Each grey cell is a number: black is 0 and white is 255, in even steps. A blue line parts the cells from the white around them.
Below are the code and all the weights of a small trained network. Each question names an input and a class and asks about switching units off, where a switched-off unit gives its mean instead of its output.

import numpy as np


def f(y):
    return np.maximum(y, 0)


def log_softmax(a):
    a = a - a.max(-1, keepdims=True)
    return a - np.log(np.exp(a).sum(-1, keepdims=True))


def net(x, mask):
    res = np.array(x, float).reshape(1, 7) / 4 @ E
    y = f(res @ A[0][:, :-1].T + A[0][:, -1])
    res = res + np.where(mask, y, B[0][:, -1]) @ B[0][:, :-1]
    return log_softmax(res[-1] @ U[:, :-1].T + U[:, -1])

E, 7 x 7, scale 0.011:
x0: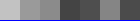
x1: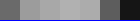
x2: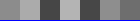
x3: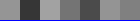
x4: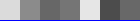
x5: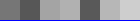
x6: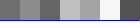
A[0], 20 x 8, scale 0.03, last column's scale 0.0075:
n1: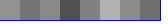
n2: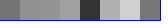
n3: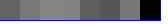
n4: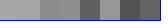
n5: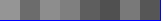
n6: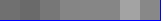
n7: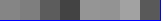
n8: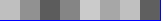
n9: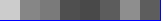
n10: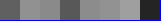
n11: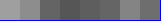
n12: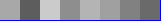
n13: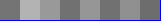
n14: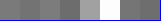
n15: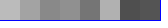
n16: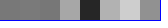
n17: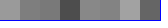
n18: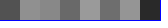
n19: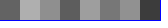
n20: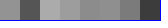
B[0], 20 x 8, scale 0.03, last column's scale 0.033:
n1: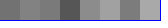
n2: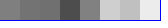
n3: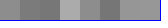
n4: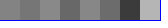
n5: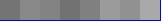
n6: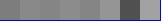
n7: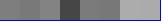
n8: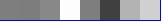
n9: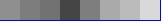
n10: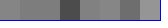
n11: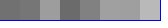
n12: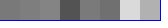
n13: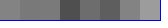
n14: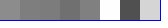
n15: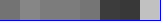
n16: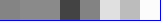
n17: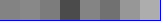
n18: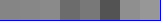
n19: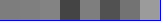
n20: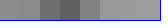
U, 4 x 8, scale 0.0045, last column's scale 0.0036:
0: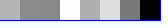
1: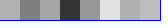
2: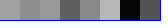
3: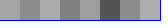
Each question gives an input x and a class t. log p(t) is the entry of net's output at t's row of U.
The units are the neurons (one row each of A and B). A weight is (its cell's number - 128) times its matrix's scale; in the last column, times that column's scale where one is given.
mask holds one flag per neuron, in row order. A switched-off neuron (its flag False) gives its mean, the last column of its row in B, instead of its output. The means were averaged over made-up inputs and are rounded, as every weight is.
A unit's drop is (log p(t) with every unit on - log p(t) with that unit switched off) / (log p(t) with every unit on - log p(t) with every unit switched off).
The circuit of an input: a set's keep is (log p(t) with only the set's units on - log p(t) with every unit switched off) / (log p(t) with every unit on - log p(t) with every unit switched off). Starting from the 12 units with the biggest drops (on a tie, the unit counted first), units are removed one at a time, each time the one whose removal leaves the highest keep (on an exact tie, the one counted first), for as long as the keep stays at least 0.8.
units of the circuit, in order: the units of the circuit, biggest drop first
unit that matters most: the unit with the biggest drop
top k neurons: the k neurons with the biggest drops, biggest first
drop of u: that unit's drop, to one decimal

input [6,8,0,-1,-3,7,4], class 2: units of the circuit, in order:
n15; n4; n9
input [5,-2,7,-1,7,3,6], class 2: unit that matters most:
n15
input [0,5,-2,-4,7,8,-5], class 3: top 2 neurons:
n16; n2
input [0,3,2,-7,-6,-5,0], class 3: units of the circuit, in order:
n14; n16; n2
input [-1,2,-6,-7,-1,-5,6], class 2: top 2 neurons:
n16; n2
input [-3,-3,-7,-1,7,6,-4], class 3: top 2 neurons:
n8; n16
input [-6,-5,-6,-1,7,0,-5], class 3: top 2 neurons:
n8; n16
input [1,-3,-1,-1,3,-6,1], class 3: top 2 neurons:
n16; n2
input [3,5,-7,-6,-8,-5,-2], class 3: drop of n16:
0.2
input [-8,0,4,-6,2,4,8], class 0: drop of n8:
0.3
